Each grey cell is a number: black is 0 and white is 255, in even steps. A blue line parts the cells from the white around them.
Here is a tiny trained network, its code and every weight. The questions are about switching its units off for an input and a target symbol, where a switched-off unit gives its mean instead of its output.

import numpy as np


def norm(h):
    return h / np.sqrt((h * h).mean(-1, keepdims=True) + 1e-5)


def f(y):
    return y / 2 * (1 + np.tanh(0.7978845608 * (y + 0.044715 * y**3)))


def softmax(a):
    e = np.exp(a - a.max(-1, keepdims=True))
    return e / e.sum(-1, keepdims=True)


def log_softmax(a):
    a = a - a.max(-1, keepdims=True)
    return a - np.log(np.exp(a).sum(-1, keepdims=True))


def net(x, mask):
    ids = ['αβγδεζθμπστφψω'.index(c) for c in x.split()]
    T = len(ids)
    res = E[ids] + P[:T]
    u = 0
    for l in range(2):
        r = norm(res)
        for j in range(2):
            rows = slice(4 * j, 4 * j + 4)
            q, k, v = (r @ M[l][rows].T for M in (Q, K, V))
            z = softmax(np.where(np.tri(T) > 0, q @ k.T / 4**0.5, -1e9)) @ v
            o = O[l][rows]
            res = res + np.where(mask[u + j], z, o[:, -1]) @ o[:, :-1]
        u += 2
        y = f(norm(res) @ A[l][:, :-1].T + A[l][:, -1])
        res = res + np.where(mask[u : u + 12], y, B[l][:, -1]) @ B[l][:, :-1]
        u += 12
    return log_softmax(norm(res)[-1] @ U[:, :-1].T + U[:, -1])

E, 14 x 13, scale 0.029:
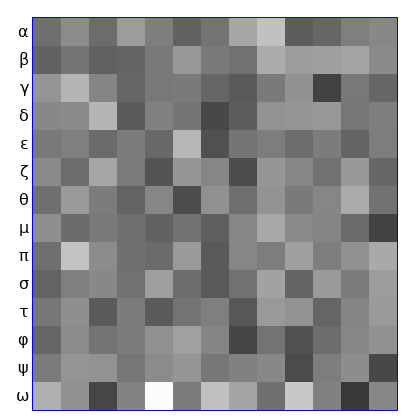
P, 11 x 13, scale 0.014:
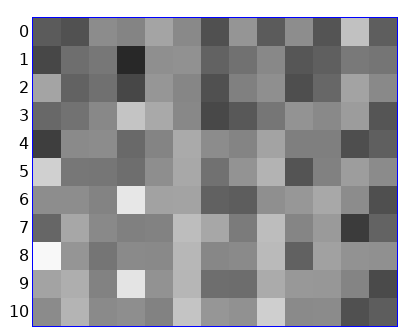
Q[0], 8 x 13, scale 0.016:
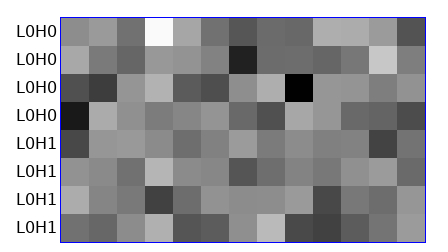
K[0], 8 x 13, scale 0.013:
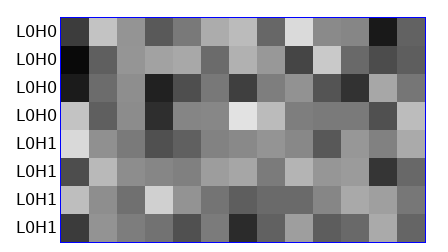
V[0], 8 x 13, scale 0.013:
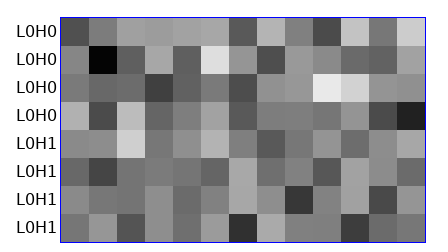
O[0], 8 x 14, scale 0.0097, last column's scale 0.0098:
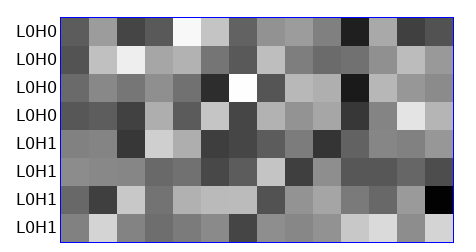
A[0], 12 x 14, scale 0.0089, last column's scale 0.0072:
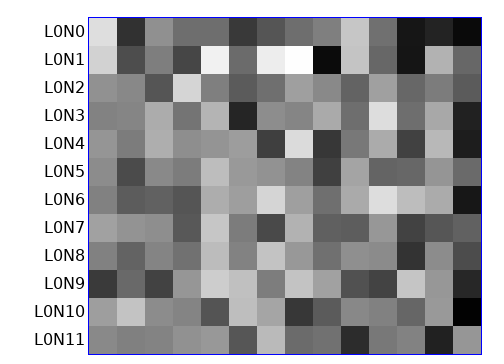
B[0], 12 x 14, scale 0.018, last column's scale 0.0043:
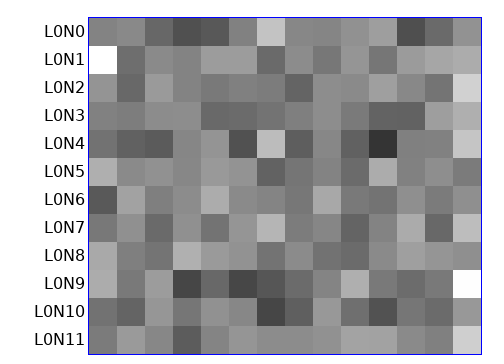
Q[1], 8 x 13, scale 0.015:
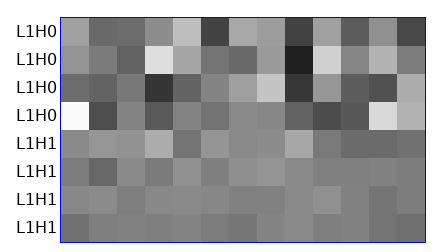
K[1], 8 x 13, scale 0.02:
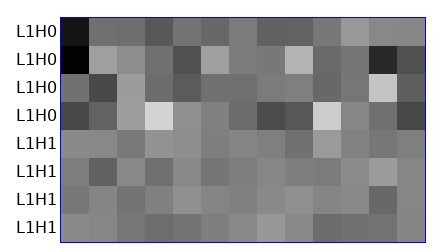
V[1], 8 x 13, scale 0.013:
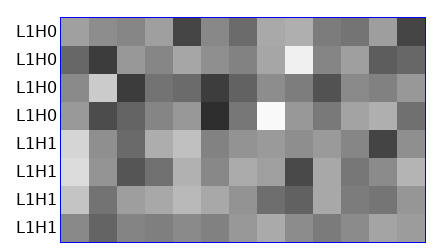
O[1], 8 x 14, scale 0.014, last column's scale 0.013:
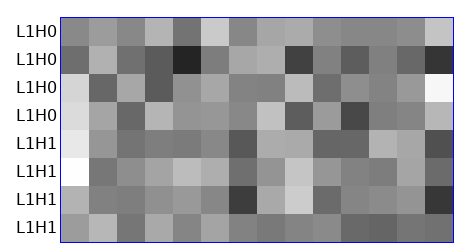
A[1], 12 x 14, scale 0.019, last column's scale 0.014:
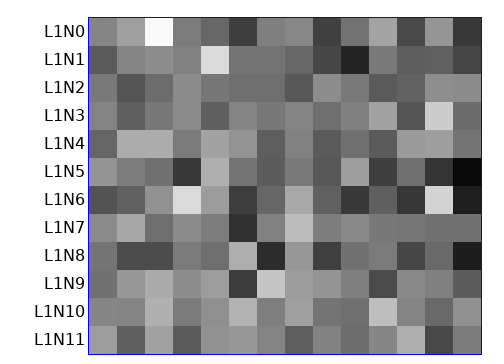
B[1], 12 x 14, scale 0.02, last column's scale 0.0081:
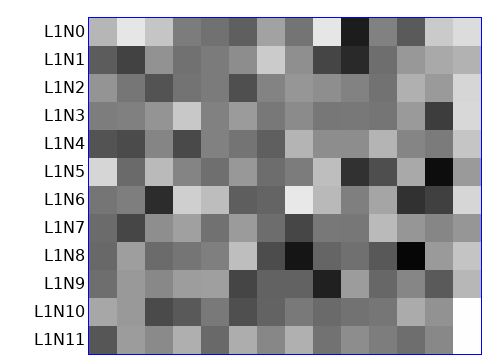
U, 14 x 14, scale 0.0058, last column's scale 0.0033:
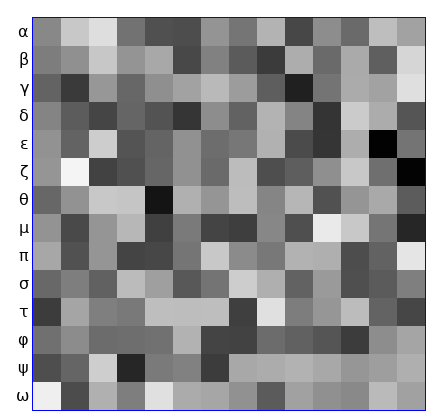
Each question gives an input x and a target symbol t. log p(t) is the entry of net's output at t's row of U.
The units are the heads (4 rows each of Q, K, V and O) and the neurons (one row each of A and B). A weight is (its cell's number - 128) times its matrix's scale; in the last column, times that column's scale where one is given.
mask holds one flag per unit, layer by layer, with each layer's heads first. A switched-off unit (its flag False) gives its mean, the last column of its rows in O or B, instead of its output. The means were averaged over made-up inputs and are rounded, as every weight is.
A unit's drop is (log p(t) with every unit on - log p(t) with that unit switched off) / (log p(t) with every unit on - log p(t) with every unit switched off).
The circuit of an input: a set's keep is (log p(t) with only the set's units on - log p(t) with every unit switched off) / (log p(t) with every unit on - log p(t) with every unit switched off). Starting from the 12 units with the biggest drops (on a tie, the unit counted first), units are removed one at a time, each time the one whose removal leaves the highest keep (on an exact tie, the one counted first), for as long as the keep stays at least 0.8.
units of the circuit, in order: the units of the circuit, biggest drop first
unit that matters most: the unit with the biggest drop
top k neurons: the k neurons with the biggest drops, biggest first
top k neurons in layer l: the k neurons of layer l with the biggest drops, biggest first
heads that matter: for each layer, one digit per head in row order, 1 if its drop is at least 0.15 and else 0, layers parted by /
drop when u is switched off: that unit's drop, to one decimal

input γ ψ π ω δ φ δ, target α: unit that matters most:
L0H0
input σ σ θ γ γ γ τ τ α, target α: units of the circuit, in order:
[L0H0 L1N0]
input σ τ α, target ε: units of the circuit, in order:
[L0H0 L1N5]
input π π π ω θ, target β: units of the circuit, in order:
[L1H0 L1N9]
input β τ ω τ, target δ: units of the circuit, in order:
[L1H0 L0H1 L1N2 L1H1]
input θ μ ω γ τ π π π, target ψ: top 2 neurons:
[L0N10 L1N4]
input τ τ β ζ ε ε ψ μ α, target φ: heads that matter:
10 / 00
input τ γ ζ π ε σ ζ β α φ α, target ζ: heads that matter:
10 / 00
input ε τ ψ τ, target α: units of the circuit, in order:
[L0H0 L1N0]
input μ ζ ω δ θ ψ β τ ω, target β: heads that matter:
11 / 10
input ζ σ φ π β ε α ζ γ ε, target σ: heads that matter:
10 / 00
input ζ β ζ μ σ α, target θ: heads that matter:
11 / 00
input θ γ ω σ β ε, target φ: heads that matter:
01 / 10
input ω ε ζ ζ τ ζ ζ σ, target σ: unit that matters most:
L1H0
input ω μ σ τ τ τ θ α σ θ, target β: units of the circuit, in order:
[L1H0 L0H1 L1N9 L0N1]
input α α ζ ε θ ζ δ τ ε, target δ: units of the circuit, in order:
[L0H0 L1N2]
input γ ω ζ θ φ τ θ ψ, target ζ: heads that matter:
10 / 11
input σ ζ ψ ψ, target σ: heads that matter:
10 / 00
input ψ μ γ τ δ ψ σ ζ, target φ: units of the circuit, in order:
[L0H0 L1N8]
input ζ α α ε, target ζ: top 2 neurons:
[L1N10 L0N7]
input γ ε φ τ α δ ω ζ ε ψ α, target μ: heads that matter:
01 / 10
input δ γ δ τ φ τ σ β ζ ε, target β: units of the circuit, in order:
[L0H0 L1N9]
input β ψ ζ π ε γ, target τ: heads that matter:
11 / 00
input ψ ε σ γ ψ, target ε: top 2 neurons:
[L1N5 L0N9]
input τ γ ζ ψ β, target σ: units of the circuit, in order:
[L0H0 L1N6 L0H1]
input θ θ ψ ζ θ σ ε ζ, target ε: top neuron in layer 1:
[L1N5]
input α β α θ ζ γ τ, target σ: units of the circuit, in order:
[L1N6 L0H1]
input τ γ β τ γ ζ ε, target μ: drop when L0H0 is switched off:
0.4
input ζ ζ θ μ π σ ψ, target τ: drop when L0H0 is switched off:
0.5
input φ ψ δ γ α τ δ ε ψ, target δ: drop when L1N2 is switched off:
0.1
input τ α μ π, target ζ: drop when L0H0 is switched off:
0.3
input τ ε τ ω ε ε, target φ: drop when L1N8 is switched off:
0.7
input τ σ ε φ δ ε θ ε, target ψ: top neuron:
[L1N4]
